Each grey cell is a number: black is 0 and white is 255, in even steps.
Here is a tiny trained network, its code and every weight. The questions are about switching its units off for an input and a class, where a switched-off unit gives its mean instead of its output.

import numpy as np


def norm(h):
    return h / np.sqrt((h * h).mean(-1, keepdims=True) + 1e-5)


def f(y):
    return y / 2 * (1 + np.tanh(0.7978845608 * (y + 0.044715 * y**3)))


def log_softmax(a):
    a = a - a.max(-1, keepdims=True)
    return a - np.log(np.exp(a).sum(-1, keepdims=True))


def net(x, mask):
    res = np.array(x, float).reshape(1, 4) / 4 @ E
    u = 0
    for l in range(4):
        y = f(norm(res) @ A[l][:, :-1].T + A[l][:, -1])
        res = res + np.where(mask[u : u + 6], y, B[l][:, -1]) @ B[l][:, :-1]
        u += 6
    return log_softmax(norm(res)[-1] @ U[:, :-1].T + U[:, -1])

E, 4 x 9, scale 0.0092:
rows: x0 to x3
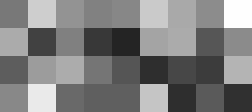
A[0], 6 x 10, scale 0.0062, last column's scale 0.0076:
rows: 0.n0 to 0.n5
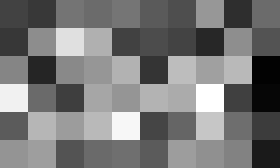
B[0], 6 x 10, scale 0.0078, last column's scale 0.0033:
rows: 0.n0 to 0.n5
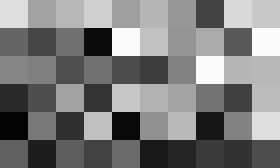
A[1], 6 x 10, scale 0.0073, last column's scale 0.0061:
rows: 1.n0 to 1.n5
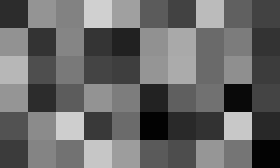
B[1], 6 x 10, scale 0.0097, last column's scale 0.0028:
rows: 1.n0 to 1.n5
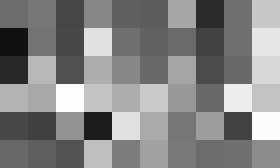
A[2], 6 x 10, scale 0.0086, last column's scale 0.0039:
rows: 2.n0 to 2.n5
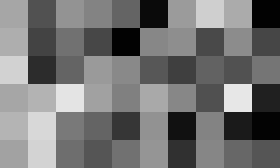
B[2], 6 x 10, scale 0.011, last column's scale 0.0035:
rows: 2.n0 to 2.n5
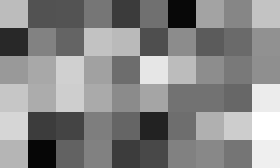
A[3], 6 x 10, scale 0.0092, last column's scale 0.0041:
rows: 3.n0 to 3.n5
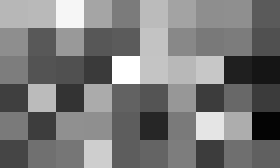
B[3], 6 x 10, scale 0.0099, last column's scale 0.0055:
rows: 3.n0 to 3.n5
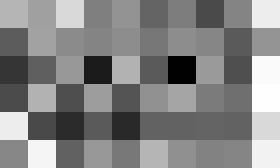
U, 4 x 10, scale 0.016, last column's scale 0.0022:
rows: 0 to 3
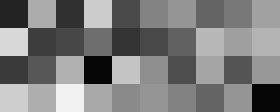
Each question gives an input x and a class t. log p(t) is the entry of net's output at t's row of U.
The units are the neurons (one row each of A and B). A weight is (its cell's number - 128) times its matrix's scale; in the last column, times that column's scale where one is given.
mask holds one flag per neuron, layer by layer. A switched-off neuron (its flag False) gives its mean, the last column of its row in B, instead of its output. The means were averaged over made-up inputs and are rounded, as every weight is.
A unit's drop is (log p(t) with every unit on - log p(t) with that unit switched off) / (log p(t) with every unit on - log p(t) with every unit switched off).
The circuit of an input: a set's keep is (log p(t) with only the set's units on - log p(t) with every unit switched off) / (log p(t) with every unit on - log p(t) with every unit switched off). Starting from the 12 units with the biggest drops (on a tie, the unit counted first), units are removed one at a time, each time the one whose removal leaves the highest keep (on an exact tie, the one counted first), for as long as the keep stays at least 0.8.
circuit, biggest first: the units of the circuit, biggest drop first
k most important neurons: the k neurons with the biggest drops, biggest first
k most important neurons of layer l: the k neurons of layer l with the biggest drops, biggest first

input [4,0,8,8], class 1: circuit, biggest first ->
(2.n4)
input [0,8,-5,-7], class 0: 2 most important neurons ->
(1.n1; 1.n2)
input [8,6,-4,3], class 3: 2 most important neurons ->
(2.n3; 0.n4)
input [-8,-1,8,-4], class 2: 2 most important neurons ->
(1.n4; 0.n1)
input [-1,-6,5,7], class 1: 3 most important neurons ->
(2.n4; 2.n5; 1.n1)
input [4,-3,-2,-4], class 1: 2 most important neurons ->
(0.n2; 0.n0)
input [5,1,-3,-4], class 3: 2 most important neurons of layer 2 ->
(2.n3; 2.n4)
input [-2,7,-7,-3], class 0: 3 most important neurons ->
(1.n1; 0.n1; 1.n2)
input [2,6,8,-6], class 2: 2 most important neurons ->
(1.n4; 0.n4)
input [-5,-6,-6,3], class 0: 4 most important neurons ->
(0.n4; 0.n1; 1.n0; 1.n4)
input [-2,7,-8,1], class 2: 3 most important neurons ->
(0.n3; 3.n2; 0.n4)
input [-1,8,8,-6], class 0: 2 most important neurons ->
(1.n1; 1.n2)
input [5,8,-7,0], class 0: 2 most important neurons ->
(1.n1; 0.n1)
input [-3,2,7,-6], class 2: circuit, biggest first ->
(1.n4)
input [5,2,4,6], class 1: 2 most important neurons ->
(2.n5; 2.n4)
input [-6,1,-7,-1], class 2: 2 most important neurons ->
(0.n3; 3.n2)
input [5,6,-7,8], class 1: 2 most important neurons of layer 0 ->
(0.n1; 0.n4)
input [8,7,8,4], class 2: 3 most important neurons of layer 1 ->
(1.n4; 1.n3; 1.n0)
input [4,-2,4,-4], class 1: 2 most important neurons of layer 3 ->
(3.n4; 3.n2)
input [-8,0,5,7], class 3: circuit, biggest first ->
(1.n3)
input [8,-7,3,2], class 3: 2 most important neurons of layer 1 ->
(1.n1; 1.n2)
